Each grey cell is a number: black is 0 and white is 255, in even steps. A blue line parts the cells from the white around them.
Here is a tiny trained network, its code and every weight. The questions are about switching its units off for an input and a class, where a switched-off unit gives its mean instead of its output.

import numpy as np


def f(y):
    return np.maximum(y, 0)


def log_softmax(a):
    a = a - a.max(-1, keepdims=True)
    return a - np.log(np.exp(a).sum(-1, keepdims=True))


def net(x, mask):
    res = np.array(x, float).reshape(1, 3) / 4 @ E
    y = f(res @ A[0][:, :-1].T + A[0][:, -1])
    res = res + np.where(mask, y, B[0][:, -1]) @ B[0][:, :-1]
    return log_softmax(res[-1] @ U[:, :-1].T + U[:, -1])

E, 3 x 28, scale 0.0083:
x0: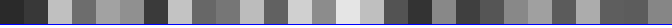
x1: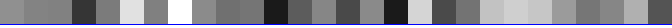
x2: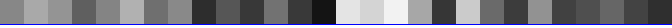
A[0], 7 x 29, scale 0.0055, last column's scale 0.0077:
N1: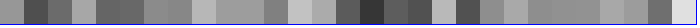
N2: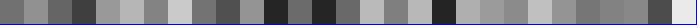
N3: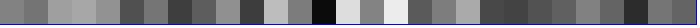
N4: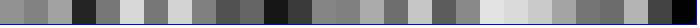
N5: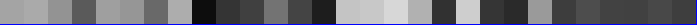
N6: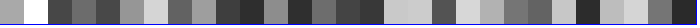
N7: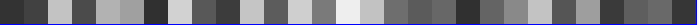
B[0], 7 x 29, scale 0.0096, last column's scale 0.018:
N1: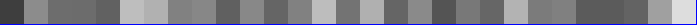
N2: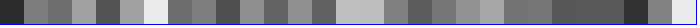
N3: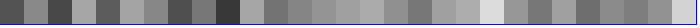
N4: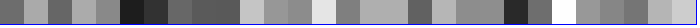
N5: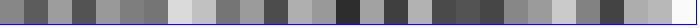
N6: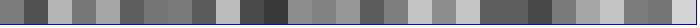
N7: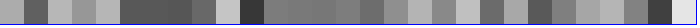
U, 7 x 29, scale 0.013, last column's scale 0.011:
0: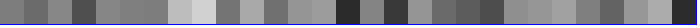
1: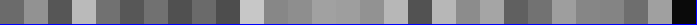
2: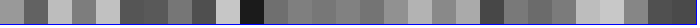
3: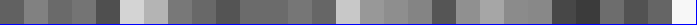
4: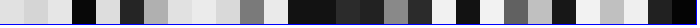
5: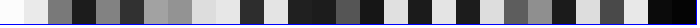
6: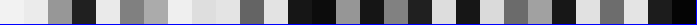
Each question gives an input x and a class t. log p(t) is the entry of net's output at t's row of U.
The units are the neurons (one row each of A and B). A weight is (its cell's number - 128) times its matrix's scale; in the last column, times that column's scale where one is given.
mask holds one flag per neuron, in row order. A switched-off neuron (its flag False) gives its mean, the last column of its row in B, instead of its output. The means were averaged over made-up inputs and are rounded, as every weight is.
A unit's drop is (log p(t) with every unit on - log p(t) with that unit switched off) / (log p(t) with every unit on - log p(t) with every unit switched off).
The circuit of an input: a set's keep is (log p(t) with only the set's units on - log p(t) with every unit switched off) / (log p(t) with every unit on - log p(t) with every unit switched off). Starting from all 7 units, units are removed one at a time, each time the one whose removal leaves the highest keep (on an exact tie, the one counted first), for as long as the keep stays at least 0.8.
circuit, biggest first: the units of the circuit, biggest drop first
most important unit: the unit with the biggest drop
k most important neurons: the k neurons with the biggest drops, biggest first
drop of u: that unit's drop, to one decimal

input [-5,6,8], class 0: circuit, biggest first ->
N5
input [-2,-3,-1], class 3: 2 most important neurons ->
N4; N5
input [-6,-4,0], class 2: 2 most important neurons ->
N6; N2
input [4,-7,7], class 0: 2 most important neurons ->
N5; N4
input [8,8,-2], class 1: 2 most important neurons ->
N4; N2
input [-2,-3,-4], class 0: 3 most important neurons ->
N2; N3; N4
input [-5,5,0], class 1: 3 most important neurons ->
N4; N7; N2
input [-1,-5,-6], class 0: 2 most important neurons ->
N2; N4
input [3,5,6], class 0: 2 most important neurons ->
N5; N3
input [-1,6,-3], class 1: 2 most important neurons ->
N4; N5
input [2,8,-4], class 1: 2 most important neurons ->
N4; N5
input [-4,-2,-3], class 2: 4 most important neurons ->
N5; N2; N3; N4
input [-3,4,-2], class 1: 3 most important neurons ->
N5; N4; N7
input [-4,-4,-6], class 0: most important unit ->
N2
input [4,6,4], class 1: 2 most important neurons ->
N4; N2
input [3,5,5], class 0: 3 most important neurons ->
N5; N3; N4
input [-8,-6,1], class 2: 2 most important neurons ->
N6; N2
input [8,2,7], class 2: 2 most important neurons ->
N7; N1
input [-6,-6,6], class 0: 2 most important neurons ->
N5; N7
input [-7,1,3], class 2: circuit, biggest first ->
N6
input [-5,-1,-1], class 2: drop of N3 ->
0.0
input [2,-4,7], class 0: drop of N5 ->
2.3
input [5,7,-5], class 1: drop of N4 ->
0.6
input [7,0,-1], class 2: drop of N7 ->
0.1
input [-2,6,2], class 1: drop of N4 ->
1.7
